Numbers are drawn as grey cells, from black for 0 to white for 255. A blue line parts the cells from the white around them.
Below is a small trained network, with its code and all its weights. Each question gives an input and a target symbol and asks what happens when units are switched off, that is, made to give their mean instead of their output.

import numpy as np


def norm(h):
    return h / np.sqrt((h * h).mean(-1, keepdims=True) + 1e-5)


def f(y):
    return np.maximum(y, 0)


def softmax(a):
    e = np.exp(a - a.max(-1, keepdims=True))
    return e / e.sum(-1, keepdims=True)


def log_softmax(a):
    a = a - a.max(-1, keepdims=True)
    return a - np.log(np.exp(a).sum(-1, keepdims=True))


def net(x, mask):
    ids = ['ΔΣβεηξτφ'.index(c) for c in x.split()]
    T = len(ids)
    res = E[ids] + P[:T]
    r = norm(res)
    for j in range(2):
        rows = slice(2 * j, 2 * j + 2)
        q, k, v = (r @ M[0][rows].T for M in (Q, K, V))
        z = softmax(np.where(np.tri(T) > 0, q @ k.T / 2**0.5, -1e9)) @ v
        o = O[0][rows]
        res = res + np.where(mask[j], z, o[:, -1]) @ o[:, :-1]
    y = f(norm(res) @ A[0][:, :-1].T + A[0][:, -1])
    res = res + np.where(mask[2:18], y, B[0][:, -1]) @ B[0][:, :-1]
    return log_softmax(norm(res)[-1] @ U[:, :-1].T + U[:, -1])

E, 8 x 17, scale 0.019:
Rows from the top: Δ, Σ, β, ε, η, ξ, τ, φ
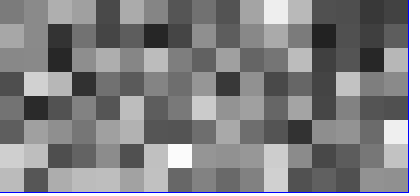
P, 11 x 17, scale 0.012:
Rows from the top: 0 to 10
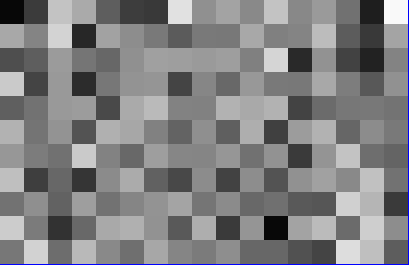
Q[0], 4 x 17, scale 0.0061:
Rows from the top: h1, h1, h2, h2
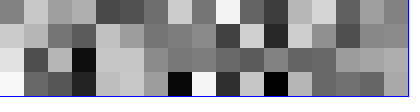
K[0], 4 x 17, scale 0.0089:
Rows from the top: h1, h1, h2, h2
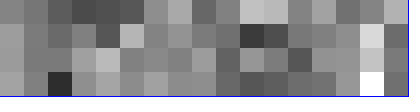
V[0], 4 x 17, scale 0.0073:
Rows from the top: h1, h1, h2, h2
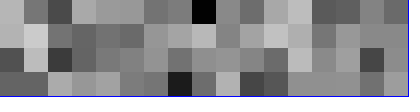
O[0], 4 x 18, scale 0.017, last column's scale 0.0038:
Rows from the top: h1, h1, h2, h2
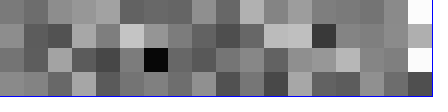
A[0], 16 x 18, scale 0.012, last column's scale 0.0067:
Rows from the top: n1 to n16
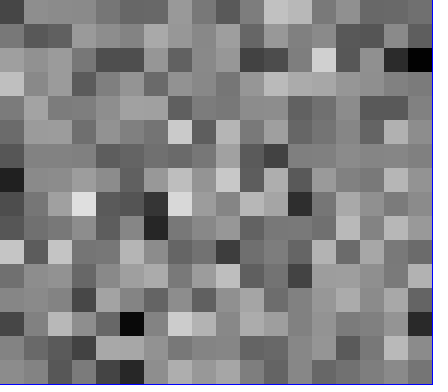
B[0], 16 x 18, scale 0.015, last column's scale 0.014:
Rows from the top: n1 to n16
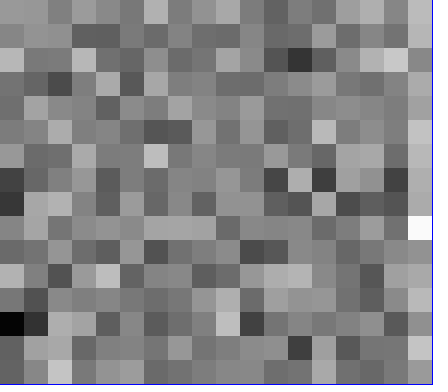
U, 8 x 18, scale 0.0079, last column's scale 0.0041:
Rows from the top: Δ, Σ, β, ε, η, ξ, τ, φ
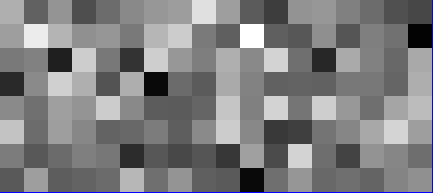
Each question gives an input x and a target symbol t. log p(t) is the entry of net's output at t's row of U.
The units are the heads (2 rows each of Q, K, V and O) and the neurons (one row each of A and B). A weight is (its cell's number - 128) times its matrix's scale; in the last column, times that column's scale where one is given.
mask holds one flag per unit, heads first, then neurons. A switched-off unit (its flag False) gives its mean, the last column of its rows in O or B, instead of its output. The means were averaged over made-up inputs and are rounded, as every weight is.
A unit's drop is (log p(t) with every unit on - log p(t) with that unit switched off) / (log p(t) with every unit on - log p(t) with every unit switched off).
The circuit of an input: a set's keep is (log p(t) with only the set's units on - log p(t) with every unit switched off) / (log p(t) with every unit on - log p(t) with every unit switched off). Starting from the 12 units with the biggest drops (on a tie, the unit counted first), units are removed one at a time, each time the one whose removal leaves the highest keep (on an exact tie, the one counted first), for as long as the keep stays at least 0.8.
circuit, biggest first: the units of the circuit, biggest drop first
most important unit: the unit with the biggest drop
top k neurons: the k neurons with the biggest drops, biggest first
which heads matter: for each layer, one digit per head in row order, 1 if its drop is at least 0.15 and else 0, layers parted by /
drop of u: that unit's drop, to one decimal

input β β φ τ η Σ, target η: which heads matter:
01
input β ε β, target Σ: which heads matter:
01
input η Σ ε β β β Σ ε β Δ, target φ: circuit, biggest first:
(h1; n11; n4)
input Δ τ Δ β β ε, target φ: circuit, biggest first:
(h1; n11; n12)
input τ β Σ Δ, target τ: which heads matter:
10
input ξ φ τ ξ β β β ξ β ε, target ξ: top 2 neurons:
(n3; n11)
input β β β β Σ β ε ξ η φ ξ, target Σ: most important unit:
n10
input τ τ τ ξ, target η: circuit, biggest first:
(n12; h2)
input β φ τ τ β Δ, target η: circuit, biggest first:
(h2; n4)
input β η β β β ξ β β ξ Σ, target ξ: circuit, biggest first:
(h1; n3)
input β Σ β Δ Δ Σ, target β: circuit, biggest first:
(n6; n2; n9)
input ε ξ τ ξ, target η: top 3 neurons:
(n12; n13; n1)
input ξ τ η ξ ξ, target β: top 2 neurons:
(n7; n12)
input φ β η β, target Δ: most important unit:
h1
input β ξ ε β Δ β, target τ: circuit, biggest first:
(h2; n9)
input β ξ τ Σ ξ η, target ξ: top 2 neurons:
(n3; n8)
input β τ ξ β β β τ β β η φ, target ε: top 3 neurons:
(n10; n11; n9)
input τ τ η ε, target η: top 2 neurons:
(n12; n13)
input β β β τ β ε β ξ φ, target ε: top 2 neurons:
(n11; n10)
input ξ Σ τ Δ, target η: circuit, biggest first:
(h2)
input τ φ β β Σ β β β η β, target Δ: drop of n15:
0.2
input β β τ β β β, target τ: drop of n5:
0.0
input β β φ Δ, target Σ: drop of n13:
0.1
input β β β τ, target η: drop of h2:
0.2
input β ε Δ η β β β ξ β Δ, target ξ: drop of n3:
0.6
